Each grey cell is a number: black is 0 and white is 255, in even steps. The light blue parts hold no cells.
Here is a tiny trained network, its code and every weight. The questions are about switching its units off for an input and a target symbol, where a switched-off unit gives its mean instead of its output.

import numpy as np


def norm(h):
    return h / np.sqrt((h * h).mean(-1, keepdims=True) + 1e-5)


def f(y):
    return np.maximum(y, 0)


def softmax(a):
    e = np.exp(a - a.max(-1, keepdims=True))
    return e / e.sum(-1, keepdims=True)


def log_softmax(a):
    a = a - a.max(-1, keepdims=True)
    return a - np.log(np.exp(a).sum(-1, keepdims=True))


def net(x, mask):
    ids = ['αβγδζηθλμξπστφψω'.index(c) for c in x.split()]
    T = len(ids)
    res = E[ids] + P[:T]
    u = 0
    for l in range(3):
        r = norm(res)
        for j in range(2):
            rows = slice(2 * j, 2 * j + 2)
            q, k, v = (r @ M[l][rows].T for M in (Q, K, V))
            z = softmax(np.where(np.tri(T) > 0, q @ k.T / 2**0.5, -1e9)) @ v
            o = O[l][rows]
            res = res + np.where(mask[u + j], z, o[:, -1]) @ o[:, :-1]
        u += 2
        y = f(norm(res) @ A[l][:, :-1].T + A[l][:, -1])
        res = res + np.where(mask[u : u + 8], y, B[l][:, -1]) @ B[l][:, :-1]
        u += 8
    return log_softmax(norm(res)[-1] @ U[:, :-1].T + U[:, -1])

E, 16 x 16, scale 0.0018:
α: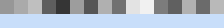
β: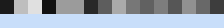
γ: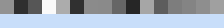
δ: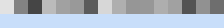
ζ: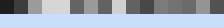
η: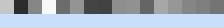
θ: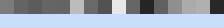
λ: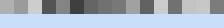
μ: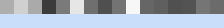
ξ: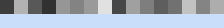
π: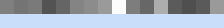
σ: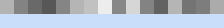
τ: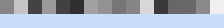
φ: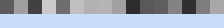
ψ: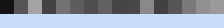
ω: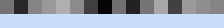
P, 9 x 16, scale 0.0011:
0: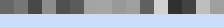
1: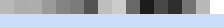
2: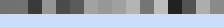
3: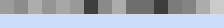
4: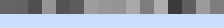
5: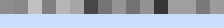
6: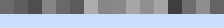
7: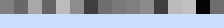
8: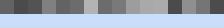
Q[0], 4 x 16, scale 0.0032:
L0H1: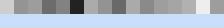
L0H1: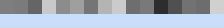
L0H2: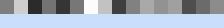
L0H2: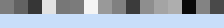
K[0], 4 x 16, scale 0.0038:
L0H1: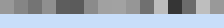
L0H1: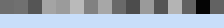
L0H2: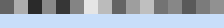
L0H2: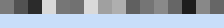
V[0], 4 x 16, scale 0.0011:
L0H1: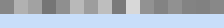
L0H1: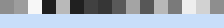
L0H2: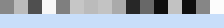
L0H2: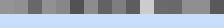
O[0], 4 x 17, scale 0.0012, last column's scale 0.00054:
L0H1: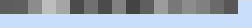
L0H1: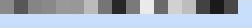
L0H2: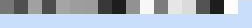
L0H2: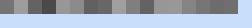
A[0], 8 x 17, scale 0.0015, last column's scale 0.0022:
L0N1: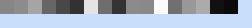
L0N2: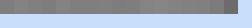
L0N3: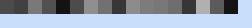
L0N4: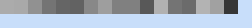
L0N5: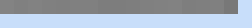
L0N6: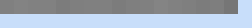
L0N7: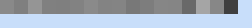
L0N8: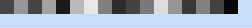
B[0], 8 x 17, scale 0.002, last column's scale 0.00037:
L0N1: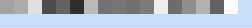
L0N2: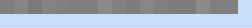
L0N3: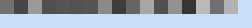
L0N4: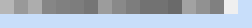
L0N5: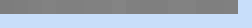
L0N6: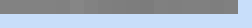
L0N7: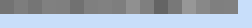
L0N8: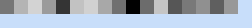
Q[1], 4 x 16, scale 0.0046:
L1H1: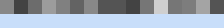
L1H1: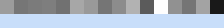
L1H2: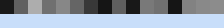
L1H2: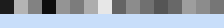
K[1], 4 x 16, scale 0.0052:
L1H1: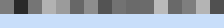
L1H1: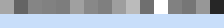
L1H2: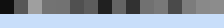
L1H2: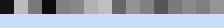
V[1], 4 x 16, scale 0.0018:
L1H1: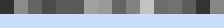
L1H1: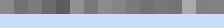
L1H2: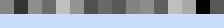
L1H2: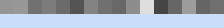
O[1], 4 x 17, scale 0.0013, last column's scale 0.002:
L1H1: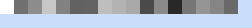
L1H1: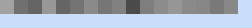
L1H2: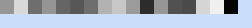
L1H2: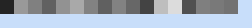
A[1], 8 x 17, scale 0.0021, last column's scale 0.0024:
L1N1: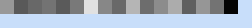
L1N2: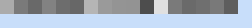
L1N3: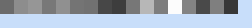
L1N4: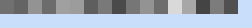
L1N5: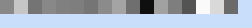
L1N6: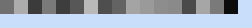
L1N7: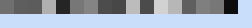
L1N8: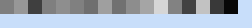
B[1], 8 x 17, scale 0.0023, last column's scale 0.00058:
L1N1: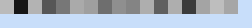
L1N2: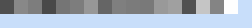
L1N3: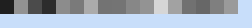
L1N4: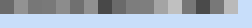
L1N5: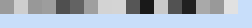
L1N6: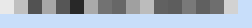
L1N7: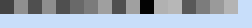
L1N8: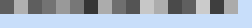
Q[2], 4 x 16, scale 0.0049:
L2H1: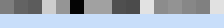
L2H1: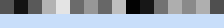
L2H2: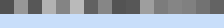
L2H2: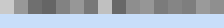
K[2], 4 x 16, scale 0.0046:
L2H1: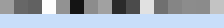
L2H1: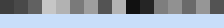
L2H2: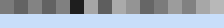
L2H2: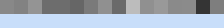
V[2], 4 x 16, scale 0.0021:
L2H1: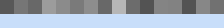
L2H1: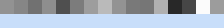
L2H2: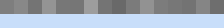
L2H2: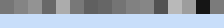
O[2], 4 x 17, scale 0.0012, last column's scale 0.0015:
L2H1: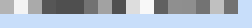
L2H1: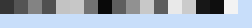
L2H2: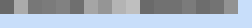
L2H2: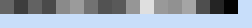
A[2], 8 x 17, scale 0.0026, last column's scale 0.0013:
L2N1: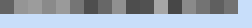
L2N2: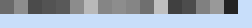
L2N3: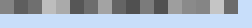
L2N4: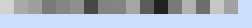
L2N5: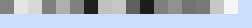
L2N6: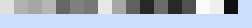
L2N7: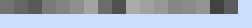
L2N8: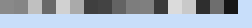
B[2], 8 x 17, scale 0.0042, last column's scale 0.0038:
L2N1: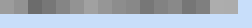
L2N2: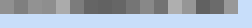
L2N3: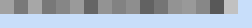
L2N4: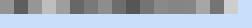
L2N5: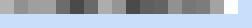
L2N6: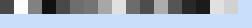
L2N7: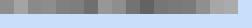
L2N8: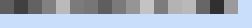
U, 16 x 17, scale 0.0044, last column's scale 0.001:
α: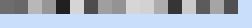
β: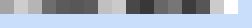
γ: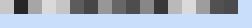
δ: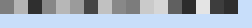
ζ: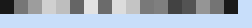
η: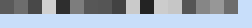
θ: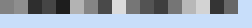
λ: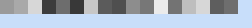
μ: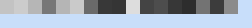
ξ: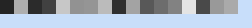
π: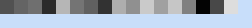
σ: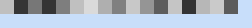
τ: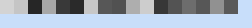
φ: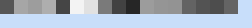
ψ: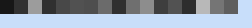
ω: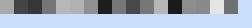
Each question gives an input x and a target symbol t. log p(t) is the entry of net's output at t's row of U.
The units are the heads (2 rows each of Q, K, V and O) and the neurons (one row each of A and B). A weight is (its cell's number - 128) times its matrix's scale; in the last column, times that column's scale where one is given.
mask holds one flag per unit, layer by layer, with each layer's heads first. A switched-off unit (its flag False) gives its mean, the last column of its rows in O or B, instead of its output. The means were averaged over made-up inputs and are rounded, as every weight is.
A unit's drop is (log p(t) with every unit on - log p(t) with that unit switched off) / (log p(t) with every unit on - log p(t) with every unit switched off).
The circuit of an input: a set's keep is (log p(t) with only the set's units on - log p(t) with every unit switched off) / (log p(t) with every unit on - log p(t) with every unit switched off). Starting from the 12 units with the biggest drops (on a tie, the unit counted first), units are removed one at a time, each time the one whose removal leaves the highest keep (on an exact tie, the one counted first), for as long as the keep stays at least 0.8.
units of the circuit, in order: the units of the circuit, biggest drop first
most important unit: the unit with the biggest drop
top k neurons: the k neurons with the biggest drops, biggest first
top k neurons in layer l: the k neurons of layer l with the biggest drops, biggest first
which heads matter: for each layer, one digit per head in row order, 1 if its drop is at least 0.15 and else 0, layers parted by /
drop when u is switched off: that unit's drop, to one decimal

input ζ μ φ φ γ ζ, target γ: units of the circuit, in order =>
L2N6
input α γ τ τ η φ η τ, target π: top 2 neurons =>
L1N3, L2N5
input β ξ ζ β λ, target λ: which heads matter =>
10 / 00 / 00
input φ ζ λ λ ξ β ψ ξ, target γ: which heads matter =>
01 / 10 / 00
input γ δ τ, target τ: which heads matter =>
00 / 00 / 00
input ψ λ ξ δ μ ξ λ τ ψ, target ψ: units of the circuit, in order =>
L2N5, L0N3
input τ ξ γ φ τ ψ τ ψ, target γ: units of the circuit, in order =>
L1H2, L2N8, L2N6
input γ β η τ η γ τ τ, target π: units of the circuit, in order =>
L0H2, L2N8
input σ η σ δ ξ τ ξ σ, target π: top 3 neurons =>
L2N8, L1N4, L2N5
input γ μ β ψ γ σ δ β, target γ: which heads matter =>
01 / 01 / 00
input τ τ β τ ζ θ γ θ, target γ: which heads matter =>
00 / 00 / 11
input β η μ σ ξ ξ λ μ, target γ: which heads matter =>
01 / 00 / 10
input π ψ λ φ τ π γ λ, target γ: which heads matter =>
11 / 00 / 00
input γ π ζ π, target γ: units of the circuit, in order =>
L2N6, L2N8, L2H1
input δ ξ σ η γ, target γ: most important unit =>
L2H1
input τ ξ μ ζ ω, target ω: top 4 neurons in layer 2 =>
L2N6, L2N5, L2N1, L2N4
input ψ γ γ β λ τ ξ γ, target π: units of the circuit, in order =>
L2N8, L2N5
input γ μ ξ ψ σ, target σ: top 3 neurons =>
L2N6, L1N1, L2N5
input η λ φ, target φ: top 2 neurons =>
L0N8, L2N6
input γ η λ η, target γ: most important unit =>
L1H1
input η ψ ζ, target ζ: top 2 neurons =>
L2N6, L2N5
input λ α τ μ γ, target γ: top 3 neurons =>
L2N6, L2N3, L2N5
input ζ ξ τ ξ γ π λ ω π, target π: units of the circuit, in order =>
L2N2, L2N5
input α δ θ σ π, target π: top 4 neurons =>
L2N2, L2N5, L2N6, L2N4
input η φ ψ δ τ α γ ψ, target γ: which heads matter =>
01 / 11 / 00
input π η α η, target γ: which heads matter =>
00 / 11 / 00
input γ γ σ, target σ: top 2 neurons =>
L2N6, L1N1
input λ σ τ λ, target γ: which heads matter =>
11 / 01 / 00
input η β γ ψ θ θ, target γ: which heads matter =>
00 / 00 / 10
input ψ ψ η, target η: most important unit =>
L1N7
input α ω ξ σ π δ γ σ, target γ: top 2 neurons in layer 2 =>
L2N6, L2N4
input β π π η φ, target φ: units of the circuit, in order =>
L0H2, L0N8, L2N5
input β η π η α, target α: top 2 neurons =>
L2N5, L2N6
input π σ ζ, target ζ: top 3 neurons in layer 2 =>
L2N5, L2N6, L2N4
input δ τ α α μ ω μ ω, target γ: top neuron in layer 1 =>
L1N5
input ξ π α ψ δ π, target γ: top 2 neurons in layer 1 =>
L1N5, L1N2
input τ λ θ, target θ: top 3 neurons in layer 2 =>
L2N6, L2N5, L2N4
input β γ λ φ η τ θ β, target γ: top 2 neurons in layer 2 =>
L2N8, L2N6
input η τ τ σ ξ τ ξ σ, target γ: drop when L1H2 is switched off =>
0.6
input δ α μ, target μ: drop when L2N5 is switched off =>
0.2
